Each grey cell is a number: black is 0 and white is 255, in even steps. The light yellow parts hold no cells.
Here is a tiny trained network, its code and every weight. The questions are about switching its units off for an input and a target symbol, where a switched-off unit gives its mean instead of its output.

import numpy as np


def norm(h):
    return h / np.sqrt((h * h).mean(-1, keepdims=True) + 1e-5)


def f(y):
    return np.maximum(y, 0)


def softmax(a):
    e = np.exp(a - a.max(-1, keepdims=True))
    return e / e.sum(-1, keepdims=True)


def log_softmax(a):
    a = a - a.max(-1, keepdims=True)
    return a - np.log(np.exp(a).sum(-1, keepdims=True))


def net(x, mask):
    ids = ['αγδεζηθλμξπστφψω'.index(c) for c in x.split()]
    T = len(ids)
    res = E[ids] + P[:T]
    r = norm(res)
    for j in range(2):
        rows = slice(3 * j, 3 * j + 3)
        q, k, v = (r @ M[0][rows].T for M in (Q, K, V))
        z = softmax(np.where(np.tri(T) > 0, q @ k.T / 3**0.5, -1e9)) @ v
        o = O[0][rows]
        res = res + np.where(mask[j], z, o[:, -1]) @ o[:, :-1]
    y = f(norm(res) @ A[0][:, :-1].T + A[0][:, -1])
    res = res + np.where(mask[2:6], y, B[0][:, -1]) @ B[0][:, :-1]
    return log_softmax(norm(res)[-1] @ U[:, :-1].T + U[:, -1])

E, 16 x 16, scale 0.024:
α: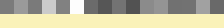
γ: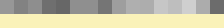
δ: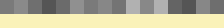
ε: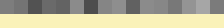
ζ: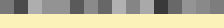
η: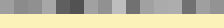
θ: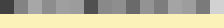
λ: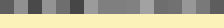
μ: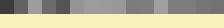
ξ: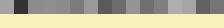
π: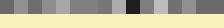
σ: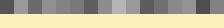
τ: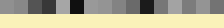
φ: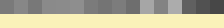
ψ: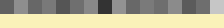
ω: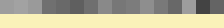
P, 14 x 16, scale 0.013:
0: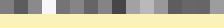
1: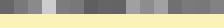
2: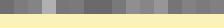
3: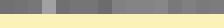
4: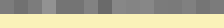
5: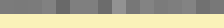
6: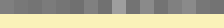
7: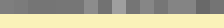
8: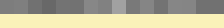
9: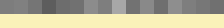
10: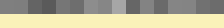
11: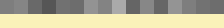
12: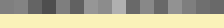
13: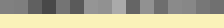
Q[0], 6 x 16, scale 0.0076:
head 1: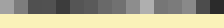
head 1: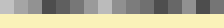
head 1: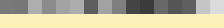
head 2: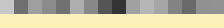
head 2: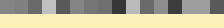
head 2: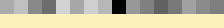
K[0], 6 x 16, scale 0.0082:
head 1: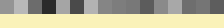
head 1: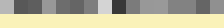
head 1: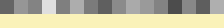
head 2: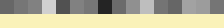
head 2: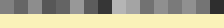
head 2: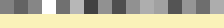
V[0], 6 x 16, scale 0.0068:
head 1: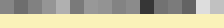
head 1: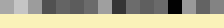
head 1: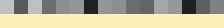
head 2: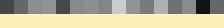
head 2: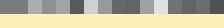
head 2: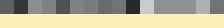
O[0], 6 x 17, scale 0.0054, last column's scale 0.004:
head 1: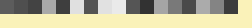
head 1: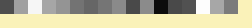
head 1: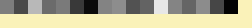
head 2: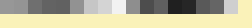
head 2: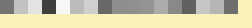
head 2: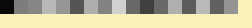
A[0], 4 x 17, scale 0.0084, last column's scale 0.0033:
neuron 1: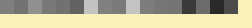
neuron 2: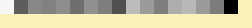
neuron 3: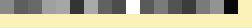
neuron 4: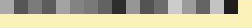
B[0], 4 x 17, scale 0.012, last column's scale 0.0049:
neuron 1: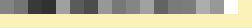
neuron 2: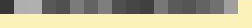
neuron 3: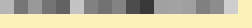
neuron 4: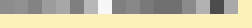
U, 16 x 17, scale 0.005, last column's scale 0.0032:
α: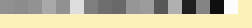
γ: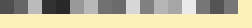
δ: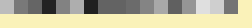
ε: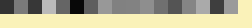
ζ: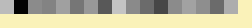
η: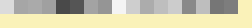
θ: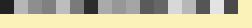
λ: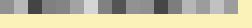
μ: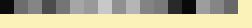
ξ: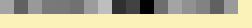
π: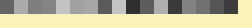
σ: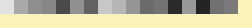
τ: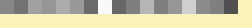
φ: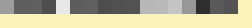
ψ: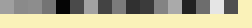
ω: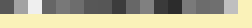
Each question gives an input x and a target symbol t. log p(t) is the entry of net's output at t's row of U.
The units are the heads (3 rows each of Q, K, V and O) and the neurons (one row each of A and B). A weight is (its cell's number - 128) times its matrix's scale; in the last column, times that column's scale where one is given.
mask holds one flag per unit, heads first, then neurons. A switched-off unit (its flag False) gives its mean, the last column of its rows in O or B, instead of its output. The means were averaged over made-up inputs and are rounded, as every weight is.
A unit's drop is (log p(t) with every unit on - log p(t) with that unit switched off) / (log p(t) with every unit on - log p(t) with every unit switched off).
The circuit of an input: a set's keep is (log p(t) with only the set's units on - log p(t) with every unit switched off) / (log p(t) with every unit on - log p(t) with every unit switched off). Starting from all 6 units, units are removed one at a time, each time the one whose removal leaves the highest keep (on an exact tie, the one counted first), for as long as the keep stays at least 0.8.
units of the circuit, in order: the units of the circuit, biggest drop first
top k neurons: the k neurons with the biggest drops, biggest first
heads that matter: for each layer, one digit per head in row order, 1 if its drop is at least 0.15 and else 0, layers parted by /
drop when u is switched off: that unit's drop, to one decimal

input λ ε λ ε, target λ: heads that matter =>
10
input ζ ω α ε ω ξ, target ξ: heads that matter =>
00
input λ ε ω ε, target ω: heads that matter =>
10
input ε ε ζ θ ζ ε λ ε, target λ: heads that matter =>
10
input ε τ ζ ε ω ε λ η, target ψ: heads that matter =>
01
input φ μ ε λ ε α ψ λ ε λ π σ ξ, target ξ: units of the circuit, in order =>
(neuron 2; neuron 4)
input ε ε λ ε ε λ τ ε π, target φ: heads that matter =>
01
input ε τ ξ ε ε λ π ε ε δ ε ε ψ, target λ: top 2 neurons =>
(neuron 4; neuron 1)
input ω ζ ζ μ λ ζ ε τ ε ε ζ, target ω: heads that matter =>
01
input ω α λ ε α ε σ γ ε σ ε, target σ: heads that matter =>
01
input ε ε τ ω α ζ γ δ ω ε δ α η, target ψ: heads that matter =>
01
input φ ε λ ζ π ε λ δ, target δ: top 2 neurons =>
(neuron 1; neuron 3)
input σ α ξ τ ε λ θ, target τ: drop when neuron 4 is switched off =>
0.8
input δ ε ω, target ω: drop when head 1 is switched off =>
1.3
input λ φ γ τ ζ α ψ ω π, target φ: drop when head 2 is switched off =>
0.7
